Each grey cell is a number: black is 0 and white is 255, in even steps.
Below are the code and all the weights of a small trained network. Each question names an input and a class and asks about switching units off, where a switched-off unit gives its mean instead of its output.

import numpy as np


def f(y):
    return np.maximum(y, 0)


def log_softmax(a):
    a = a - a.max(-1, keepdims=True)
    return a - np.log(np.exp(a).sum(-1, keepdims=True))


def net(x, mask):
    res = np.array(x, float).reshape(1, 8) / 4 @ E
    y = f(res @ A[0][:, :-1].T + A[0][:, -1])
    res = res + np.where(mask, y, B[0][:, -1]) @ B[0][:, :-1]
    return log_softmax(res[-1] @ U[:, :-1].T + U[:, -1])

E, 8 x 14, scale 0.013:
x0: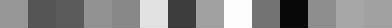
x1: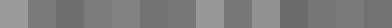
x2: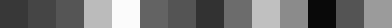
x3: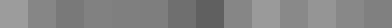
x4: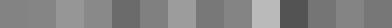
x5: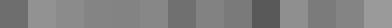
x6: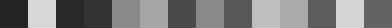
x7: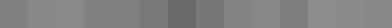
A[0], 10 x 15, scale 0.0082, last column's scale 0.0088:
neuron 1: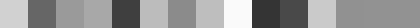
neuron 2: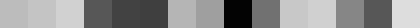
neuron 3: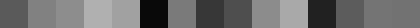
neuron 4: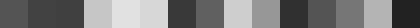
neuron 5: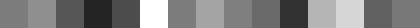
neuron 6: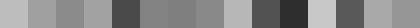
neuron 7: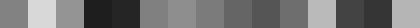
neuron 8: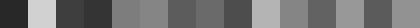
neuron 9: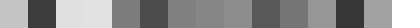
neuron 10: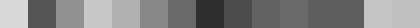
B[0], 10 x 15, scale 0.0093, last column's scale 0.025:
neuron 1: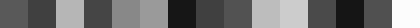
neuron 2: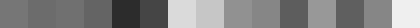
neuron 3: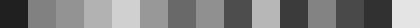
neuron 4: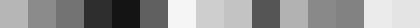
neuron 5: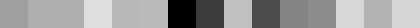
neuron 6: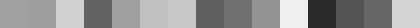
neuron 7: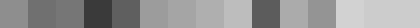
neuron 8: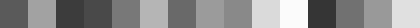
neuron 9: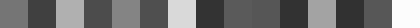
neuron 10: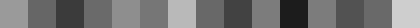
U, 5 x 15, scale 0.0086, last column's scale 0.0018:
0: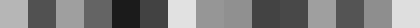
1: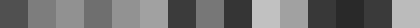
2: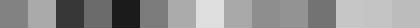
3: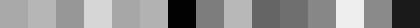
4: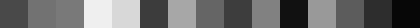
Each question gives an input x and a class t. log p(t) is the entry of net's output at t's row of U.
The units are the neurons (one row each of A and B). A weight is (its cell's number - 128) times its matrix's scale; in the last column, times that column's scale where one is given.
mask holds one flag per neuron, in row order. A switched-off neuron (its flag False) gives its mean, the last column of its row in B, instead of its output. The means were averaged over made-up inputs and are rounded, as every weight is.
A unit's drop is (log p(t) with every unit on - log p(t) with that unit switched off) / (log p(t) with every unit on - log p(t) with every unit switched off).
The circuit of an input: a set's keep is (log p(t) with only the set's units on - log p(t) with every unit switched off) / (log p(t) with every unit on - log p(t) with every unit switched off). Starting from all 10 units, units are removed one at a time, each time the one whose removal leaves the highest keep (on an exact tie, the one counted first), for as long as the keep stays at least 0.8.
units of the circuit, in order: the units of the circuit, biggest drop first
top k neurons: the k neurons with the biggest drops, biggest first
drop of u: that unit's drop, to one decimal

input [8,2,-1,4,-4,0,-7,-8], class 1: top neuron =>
[neuron 1]
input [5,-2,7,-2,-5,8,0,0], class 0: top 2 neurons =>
[neuron 4; neuron 8]
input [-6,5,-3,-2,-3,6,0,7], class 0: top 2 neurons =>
[neuron 2; neuron 8]
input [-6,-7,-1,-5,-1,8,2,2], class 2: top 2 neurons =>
[neuron 9; neuron 1]
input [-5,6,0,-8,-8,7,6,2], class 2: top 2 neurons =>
[neuron 1; neuron 2]
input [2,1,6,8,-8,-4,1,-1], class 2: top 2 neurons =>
[neuron 4; neuron 9]
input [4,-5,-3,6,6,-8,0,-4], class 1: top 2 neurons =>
[neuron 1; neuron 6]
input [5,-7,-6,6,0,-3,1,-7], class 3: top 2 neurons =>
[neuron 5; neuron 9]
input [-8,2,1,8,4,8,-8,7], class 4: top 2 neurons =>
[neuron 3; neuron 4]
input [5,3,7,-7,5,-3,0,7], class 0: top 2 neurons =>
[neuron 4; neuron 8]
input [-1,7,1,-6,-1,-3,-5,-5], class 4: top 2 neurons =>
[neuron 4; neuron 7]
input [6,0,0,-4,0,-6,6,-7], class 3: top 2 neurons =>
[neuron 5; neuron 2]
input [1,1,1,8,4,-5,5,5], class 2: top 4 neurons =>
[neuron 1; neuron 3; neuron 8; neuron 9]
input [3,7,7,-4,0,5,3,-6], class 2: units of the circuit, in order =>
[neuron 4]
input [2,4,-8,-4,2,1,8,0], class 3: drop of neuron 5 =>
1.5
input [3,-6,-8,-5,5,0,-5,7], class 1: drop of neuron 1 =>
1.5
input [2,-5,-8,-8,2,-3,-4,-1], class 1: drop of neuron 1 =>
1.8
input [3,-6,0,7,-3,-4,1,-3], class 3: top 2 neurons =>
[neuron 9; neuron 2]
